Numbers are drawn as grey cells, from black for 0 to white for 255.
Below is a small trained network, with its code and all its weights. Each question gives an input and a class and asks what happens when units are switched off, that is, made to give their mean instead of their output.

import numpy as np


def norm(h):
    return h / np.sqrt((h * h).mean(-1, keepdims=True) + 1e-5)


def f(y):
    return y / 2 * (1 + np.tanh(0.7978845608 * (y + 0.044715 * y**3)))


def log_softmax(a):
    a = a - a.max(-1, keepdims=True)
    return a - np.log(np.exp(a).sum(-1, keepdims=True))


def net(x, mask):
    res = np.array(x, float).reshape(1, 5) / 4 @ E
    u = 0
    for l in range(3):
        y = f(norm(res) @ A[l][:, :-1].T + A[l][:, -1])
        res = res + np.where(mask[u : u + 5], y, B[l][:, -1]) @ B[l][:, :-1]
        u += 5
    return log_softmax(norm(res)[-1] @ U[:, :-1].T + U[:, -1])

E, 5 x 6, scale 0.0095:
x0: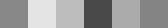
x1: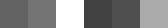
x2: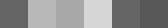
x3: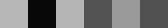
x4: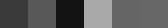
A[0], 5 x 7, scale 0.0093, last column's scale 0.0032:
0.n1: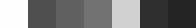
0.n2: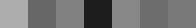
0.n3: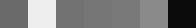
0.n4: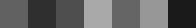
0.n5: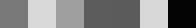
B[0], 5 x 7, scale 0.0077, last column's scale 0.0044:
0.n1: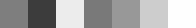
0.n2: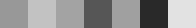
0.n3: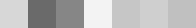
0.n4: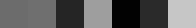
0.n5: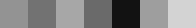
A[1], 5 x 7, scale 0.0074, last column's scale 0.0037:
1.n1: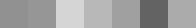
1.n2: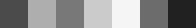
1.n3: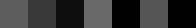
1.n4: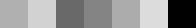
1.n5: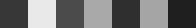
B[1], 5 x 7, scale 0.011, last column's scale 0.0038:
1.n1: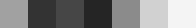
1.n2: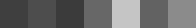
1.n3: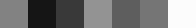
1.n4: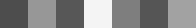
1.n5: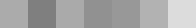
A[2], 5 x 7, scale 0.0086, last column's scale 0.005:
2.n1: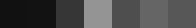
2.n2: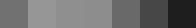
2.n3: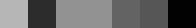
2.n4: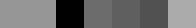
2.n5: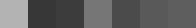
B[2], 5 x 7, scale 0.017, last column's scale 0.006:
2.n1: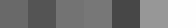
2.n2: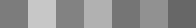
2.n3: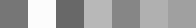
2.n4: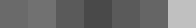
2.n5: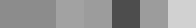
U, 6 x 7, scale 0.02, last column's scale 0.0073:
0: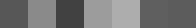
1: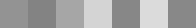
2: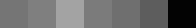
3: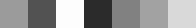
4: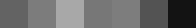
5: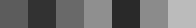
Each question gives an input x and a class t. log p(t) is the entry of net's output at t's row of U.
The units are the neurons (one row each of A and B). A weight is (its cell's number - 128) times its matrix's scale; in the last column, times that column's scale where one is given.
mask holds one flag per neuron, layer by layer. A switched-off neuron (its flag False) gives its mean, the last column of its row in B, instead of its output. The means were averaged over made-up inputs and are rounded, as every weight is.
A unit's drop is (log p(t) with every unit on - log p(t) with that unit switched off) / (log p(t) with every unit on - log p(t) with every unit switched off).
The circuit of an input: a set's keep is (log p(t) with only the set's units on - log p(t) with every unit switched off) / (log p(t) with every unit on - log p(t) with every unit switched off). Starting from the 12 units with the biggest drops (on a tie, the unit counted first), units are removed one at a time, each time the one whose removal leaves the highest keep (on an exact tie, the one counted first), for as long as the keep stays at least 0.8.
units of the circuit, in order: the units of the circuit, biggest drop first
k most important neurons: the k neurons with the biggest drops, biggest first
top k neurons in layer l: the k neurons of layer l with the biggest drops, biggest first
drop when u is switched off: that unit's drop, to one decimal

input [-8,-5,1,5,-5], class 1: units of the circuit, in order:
[0.n1 2.n3]
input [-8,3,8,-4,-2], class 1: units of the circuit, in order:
[2.n4]
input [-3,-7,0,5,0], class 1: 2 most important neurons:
[0.n1 2.n3]
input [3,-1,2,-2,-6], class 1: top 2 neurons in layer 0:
[0.n3 0.n1]
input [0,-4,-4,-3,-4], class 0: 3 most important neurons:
[1.n4 2.n5 1.n5]
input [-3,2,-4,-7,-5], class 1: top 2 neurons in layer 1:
[1.n4 1.n1]
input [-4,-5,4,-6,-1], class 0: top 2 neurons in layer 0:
[0.n5 0.n3]
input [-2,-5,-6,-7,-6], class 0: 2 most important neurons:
[1.n4 2.n5]
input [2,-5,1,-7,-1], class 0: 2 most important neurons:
[1.n2 2.n5]
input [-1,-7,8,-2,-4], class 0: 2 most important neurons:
[1.n2 1.n3]
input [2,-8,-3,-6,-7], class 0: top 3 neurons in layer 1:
[1.n4 1.n2 1.n5]
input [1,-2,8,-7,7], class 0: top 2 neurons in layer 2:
[2.n5 2.n1]
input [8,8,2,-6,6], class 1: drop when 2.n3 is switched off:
-0.1
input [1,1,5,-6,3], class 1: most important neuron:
[1.n5]
